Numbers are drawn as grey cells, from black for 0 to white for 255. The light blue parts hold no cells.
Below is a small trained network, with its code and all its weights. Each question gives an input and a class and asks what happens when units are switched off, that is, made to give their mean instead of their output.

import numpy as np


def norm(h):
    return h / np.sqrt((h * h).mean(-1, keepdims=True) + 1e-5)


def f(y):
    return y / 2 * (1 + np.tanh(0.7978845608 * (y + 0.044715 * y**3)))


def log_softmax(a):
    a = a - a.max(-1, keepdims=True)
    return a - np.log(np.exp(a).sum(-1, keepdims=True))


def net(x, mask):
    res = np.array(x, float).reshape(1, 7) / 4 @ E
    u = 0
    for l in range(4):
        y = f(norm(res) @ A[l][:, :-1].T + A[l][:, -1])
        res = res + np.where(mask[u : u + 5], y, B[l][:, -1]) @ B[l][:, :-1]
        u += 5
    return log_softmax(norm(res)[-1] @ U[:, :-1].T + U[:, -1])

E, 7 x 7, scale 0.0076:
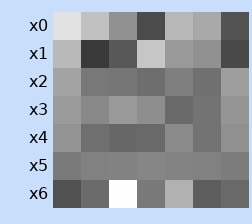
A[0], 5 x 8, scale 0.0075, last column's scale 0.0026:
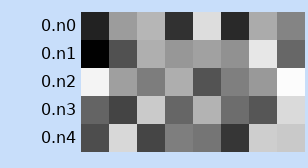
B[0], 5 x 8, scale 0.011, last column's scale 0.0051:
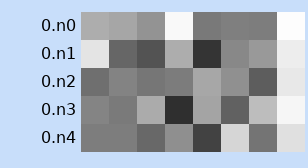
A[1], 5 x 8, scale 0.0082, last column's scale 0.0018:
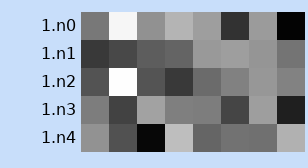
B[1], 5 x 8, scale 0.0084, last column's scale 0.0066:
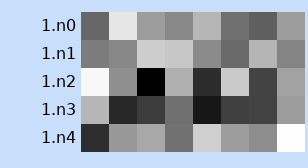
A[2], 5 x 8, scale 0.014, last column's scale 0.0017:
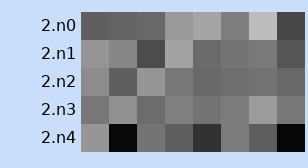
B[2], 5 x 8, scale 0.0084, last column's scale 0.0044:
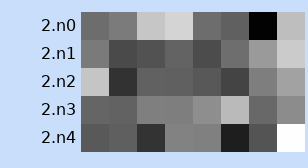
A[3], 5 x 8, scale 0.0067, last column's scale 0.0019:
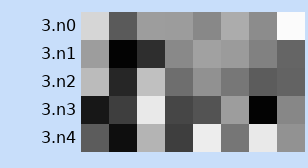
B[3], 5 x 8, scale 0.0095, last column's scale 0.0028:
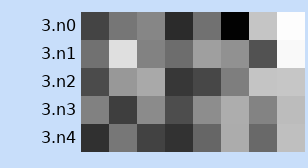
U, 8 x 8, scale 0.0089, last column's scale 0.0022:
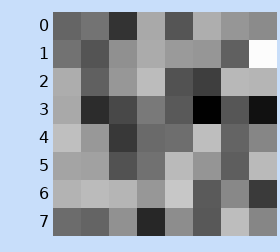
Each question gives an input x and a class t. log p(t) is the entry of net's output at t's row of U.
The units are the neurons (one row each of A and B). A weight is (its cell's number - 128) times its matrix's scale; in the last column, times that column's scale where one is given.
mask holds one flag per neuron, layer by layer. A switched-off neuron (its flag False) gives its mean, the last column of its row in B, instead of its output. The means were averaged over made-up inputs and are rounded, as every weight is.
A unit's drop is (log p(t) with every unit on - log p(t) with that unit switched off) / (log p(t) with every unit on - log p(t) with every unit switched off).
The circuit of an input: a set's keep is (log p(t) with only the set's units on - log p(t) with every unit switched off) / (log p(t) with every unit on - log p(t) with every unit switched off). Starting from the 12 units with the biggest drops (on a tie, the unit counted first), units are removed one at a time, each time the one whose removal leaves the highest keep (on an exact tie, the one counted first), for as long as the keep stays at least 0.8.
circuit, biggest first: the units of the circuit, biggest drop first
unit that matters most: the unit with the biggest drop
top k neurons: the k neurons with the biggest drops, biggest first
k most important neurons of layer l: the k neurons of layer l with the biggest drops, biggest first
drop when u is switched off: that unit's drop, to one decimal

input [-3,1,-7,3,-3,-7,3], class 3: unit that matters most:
2.n4
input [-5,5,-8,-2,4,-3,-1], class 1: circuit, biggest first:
1.n4, 2.n0
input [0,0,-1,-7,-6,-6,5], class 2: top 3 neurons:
0.n0, 0.n1, 1.n4
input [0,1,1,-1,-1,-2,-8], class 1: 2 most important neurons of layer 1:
1.n4, 1.n3
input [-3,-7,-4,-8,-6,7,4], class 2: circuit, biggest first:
0.n1, 0.n0
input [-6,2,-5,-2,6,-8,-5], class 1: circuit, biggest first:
2.n0, 1.n4
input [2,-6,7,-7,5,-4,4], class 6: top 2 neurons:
0.n0, 1.n0
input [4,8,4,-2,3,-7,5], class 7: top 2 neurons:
0.n1, 3.n2
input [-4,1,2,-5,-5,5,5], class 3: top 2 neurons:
0.n3, 1.n3
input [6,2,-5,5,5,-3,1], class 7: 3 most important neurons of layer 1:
1.n0, 1.n4, 1.n2
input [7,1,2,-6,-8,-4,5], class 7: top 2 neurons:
0.n3, 3.n4
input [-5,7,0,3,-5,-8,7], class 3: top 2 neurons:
2.n4, 1.n3
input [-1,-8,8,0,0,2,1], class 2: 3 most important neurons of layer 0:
0.n0, 0.n1, 0.n2
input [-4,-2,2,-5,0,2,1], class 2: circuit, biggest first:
0.n0
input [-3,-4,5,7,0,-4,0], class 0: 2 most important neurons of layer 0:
0.n4, 0.n3
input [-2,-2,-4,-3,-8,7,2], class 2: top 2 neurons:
0.n1, 0.n0
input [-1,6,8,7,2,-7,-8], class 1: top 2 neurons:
1.n4, 2.n0
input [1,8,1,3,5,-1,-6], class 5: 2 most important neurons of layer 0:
0.n2, 0.n0
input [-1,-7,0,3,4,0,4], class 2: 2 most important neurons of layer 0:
0.n1, 0.n0
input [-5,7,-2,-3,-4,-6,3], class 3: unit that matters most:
1.n3
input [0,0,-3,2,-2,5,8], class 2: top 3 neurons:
0.n0, 0.n1, 1.n4
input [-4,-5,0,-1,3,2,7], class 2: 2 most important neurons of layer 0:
0.n0, 0.n1
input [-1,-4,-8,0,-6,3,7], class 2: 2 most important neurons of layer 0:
0.n1, 0.n0
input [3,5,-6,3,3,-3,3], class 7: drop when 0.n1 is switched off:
0.3
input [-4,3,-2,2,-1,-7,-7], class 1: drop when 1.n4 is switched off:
0.2
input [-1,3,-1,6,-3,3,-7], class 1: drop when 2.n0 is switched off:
0.2
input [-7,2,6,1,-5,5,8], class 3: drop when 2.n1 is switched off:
0.0
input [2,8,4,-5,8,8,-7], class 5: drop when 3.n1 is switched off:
0.1
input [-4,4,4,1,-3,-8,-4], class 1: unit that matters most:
2.n0
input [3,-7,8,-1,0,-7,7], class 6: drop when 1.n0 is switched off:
0.4
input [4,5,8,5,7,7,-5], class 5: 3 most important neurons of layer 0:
0.n3, 0.n2, 0.n0
